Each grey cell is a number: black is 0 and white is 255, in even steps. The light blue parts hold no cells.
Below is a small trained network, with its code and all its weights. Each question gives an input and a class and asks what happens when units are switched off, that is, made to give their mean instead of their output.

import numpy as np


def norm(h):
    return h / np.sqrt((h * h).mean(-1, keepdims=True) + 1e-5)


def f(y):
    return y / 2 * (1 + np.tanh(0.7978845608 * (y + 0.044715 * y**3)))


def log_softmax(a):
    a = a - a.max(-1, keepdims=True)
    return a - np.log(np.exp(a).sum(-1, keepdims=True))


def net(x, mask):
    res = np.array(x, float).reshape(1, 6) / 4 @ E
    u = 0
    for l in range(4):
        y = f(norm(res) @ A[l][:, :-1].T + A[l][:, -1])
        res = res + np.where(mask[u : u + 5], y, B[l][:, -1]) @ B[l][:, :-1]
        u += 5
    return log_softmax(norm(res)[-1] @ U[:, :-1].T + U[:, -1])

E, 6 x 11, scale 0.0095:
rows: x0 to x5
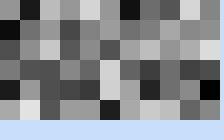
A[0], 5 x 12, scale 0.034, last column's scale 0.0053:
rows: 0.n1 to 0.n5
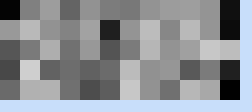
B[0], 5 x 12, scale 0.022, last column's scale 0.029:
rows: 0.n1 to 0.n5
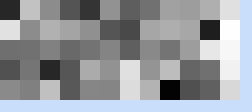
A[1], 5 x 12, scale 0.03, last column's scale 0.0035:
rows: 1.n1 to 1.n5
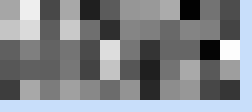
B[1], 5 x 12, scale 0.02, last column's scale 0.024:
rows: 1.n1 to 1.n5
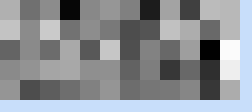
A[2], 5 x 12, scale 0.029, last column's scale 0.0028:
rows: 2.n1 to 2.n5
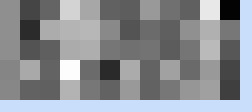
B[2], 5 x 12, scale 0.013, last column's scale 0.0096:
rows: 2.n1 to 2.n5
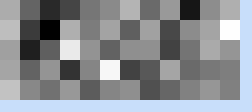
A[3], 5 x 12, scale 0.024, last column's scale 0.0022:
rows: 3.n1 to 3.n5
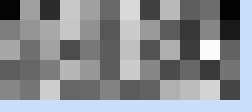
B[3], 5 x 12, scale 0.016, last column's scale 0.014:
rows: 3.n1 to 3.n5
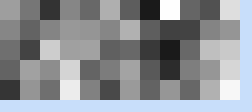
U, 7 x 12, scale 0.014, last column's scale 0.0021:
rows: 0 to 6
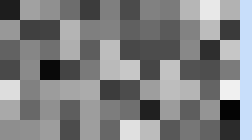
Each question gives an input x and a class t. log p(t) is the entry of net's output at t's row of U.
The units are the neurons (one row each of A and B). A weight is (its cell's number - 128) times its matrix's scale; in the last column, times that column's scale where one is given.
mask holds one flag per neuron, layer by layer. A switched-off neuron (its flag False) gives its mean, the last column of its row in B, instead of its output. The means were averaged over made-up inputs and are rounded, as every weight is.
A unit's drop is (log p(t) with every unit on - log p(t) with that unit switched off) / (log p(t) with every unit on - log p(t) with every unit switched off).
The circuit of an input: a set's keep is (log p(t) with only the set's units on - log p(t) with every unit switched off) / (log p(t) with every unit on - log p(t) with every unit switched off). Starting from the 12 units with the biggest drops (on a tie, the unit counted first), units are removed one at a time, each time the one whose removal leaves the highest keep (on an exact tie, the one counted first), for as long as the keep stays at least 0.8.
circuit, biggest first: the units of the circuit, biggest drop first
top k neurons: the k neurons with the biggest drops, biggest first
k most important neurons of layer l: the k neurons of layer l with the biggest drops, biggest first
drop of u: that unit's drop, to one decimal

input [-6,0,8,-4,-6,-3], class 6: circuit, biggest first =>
(0.n5)
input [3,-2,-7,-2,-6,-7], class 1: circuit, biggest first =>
(0.n1 0.n2 1.n3)
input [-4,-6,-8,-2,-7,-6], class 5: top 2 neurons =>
(0.n3 0.n2)
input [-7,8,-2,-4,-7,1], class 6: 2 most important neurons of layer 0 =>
(0.n5 0.n4)
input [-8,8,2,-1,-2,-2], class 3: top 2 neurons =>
(0.n4 3.n1)
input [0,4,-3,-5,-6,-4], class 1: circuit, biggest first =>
(0.n3 2.n2 0.n4)
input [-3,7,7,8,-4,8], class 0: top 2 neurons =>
(0.n3 0.n1)
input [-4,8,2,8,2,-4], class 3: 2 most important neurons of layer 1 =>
(1.n1 1.n2)
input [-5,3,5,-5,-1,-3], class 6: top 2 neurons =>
(0.n5 0.n4)
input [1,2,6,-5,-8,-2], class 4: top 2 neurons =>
(0.n2 0.n4)
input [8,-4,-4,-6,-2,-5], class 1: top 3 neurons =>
(0.n2 0.n1 1.n3)
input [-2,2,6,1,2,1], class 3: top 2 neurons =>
(0.n4 0.n1)
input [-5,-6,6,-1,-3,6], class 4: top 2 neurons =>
(0.n2 1.n2)
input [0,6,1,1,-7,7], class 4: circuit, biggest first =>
(0.n2)
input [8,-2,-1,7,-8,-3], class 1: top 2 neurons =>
(0.n2 0.n1)
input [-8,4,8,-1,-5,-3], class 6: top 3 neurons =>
(0.n5 0.n4 0.n2)
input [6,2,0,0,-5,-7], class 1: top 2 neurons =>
(1.n3 0.n1)
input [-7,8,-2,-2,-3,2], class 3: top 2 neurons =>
(0.n4 3.n1)
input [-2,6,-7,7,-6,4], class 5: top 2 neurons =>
(1.n1 0.n3)
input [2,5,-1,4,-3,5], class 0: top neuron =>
(1.n4)
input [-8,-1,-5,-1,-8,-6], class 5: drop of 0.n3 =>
0.5
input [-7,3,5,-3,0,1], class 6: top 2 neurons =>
(0.n5 0.n2)
